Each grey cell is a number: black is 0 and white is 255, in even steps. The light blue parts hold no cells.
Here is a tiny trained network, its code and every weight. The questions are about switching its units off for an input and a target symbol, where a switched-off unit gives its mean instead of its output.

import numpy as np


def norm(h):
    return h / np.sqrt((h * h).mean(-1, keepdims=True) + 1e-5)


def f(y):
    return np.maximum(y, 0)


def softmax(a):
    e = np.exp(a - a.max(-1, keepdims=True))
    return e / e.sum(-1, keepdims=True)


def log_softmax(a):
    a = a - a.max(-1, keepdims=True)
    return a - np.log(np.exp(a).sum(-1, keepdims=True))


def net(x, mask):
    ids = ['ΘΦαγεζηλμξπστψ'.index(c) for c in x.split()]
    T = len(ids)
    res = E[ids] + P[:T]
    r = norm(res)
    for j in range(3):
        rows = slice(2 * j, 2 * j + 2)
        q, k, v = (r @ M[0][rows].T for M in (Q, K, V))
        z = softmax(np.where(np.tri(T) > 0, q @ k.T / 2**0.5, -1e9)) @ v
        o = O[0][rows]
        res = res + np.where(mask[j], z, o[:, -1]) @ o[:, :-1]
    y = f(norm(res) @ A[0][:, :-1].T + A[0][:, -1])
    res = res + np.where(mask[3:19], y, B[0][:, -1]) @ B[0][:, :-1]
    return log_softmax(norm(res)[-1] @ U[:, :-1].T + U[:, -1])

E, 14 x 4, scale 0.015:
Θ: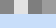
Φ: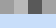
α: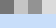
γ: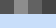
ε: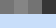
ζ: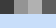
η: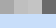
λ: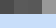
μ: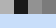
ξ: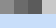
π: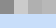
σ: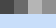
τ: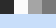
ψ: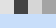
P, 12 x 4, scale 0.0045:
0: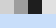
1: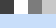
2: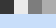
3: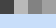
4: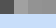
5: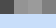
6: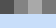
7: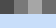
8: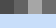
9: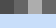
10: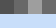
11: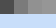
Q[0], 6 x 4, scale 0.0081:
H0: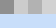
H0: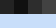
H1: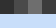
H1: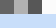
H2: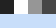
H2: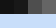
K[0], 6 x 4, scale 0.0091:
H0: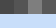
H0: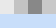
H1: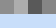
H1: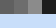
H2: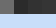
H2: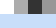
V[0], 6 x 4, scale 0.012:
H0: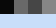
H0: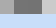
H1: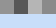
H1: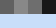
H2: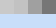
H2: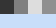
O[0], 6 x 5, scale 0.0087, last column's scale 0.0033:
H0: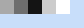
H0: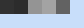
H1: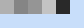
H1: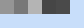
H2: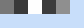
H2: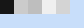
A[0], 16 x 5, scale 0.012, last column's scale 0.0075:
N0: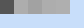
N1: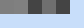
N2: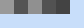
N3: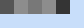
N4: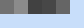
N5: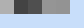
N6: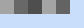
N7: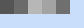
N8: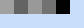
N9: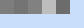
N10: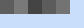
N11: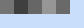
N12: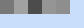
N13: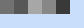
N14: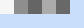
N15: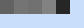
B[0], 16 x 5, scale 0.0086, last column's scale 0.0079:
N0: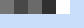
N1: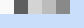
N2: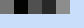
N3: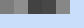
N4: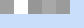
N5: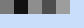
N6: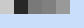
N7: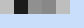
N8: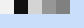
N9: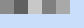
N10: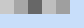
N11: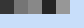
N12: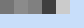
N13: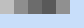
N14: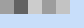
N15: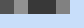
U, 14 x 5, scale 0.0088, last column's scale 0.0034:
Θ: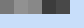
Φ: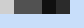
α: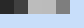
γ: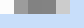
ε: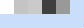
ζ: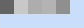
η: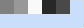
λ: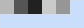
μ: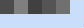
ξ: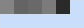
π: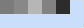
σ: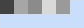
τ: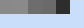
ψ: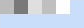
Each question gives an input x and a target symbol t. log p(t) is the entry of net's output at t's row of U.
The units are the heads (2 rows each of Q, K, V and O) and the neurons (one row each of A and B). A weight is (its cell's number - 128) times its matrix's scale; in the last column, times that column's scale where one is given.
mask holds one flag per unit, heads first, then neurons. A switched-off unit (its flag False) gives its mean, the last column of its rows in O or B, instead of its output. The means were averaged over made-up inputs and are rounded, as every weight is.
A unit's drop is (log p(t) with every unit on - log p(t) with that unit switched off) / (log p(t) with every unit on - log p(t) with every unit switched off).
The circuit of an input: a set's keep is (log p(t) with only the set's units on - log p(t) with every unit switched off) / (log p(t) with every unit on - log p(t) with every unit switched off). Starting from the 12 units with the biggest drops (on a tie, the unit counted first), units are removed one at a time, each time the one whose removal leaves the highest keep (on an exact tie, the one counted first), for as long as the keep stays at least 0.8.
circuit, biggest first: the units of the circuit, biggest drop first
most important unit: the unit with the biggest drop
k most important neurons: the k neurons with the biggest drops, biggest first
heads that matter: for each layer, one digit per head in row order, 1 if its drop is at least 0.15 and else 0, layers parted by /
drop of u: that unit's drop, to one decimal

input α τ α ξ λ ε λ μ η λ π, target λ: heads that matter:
101
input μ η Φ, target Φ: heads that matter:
111
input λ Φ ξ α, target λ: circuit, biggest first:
(H2)
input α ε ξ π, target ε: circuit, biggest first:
(H0; H1)
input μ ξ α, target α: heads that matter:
110
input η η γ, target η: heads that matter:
100
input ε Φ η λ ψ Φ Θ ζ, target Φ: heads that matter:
001
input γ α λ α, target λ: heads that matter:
100
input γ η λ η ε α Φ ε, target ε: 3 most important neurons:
(N4; N10; N0)
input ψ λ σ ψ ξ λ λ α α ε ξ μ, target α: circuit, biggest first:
(H0; H2)
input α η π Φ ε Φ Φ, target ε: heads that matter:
010
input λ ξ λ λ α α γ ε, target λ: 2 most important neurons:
(N10; N1)
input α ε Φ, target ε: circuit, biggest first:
(H1; H0)
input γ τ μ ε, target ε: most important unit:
N4
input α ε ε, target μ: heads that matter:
110
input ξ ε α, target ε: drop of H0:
0.5
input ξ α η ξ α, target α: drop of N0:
0.0
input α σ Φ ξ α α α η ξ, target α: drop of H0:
0.3
